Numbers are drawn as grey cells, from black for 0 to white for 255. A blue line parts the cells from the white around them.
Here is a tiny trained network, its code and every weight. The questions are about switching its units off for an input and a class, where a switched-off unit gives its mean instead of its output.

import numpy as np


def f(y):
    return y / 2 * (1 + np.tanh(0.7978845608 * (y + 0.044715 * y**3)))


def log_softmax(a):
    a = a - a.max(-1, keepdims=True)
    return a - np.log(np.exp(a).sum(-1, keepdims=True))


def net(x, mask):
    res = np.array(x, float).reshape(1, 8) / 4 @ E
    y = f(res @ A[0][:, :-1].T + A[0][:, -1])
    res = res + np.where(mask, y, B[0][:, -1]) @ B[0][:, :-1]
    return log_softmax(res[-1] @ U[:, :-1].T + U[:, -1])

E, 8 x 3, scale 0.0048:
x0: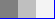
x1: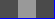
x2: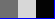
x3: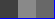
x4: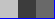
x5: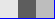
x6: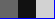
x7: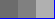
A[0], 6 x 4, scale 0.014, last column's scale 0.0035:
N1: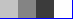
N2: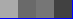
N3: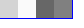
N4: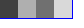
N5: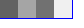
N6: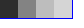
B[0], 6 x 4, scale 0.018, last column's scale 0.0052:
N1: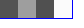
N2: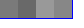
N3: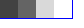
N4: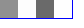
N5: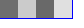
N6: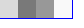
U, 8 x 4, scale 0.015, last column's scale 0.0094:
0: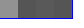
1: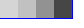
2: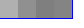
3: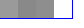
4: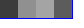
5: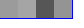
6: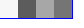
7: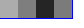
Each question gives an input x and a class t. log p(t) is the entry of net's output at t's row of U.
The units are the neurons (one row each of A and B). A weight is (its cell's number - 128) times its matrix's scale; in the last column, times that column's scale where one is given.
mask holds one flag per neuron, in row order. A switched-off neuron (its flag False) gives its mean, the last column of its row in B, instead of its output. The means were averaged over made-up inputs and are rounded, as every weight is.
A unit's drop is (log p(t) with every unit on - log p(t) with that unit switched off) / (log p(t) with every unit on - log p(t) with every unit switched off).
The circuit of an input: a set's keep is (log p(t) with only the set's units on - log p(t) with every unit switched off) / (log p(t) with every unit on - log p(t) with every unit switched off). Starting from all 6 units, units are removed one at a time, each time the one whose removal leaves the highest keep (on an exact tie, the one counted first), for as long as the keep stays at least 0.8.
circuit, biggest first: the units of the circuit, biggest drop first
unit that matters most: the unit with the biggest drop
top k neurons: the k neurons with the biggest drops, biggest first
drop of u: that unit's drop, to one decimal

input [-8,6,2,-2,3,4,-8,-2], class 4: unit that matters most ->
N3
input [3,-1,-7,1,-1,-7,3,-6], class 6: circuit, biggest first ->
N6, N1
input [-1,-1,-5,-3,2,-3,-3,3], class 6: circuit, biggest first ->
N4, N1
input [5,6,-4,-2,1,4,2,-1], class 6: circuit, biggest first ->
N4, N1
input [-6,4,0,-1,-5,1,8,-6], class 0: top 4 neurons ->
N4, N5, N3, N6
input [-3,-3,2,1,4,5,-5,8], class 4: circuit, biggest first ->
N6, N3
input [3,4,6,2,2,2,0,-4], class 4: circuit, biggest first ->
N3, N6
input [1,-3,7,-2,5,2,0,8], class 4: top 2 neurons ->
N6, N3
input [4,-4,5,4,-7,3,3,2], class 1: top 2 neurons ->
N6, N4
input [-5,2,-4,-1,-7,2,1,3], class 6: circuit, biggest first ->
N1, N4, N6
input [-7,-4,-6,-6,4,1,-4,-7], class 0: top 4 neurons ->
N4, N5, N2, N6
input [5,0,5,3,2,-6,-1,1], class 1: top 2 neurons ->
N4, N1
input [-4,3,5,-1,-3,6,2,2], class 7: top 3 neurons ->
N3, N1, N4
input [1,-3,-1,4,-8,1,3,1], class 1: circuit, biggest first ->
N6
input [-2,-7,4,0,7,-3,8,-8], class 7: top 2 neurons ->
N3, N1
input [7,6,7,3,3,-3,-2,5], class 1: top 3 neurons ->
N4, N1, N5
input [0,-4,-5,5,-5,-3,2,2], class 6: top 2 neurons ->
N6, N1
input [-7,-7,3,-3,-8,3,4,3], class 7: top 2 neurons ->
N3, N6
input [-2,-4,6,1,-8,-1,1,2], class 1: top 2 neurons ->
N4, N1
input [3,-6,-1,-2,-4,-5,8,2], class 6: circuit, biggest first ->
N6
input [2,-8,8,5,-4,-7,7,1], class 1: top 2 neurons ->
N6, N4
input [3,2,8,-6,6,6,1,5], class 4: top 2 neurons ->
N3, N6
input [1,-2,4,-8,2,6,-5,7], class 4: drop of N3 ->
0.3
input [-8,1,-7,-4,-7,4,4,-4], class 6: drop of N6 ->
-0.1
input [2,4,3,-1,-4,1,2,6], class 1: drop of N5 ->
0.0
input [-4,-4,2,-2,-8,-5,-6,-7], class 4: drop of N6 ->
0.1
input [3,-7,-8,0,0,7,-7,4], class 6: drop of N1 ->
0.2
